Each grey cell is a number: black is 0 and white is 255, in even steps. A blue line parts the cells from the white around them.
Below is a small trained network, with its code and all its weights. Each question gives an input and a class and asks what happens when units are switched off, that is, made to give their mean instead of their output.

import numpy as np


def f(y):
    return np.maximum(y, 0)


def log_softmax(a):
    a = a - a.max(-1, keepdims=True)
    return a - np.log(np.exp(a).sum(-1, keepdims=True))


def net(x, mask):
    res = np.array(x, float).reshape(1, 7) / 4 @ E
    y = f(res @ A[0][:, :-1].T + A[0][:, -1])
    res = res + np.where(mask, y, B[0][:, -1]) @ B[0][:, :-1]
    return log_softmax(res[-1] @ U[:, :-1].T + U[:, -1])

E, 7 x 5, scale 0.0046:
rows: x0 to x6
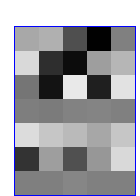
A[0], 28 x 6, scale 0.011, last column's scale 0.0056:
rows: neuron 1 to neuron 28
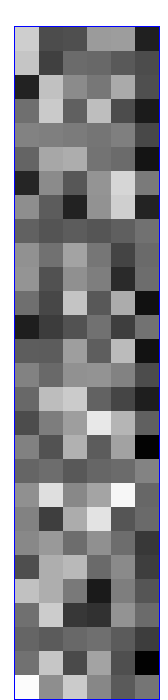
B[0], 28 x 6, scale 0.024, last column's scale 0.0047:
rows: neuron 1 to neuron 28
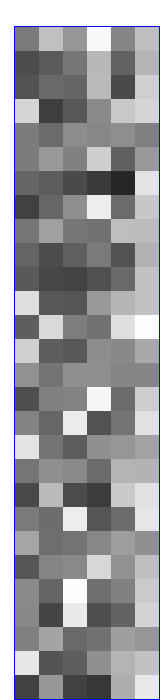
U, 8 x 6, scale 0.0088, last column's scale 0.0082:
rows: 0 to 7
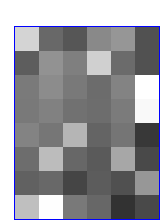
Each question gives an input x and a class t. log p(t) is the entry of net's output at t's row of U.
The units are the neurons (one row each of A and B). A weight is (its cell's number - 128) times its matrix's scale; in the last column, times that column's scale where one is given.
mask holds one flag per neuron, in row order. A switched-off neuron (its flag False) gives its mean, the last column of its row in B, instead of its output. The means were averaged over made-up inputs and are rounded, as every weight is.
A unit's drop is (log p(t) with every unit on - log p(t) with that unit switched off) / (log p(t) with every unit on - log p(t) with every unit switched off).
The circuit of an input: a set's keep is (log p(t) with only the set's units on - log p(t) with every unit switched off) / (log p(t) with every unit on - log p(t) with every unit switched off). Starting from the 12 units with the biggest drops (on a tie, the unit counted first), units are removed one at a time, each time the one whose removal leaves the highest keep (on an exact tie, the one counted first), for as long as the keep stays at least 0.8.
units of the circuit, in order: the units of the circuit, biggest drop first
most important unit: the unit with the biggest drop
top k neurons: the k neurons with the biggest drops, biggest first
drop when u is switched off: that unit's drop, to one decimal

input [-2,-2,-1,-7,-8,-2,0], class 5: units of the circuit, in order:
neuron 13
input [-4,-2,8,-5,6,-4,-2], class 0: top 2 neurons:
neuron 12; neuron 18
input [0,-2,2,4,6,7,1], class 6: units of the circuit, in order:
neuron 7; neuron 13
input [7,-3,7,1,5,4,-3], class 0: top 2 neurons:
neuron 12; neuron 14
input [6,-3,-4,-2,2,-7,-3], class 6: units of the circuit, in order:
neuron 28; neuron 13
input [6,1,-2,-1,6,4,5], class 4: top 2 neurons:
neuron 25; neuron 24
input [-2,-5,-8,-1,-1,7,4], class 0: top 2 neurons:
neuron 4; neuron 27
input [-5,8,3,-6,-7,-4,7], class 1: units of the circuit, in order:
neuron 1; neuron 2
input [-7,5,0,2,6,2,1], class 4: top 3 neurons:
neuron 17; neuron 21; neuron 13
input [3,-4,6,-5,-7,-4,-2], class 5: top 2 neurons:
neuron 13; neuron 9
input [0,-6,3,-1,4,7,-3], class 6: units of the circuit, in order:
neuron 7; neuron 3
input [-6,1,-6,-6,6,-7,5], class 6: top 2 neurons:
neuron 28; neuron 13
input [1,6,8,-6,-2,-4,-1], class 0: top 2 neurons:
neuron 12; neuron 18
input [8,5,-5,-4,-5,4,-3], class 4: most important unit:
neuron 25
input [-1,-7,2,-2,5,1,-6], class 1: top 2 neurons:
neuron 16; neuron 23
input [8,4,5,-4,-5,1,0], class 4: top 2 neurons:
neuron 24; neuron 25
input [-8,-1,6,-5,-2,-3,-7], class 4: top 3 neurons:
neuron 21; neuron 17; neuron 4
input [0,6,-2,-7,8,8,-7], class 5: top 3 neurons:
neuron 20; neuron 16; neuron 3
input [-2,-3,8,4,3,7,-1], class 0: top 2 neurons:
neuron 12; neuron 14
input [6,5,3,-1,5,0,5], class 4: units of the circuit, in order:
neuron 24
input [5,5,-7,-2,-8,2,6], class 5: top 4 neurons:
neuron 13; neuron 9; neuron 19; neuron 12
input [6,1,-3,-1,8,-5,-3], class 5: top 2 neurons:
neuron 28; neuron 20
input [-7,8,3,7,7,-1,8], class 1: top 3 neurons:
neuron 1; neuron 8; neuron 25
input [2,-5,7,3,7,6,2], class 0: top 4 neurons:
neuron 12; neuron 14; neuron 18; neuron 13
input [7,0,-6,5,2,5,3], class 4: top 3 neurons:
neuron 25; neuron 24; neuron 12
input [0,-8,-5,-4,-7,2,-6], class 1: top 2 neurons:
neuron 16; neuron 3
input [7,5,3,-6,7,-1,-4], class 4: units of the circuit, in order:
neuron 24
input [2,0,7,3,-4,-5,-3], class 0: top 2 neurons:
neuron 12; neuron 18
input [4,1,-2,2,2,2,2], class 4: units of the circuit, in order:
neuron 25; neuron 28
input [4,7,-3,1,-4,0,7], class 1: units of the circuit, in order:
neuron 8; neuron 1
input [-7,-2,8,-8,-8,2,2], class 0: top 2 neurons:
neuron 12; neuron 14
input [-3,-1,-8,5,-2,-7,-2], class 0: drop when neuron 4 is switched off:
0.6
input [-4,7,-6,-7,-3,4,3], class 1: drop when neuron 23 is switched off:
-0.1
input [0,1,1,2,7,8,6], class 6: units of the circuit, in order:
neuron 7
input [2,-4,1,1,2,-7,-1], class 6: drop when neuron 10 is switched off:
0.2
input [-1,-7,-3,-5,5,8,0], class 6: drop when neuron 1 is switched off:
0.2
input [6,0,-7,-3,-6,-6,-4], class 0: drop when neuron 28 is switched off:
0.1
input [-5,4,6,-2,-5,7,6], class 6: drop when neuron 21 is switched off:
0.0
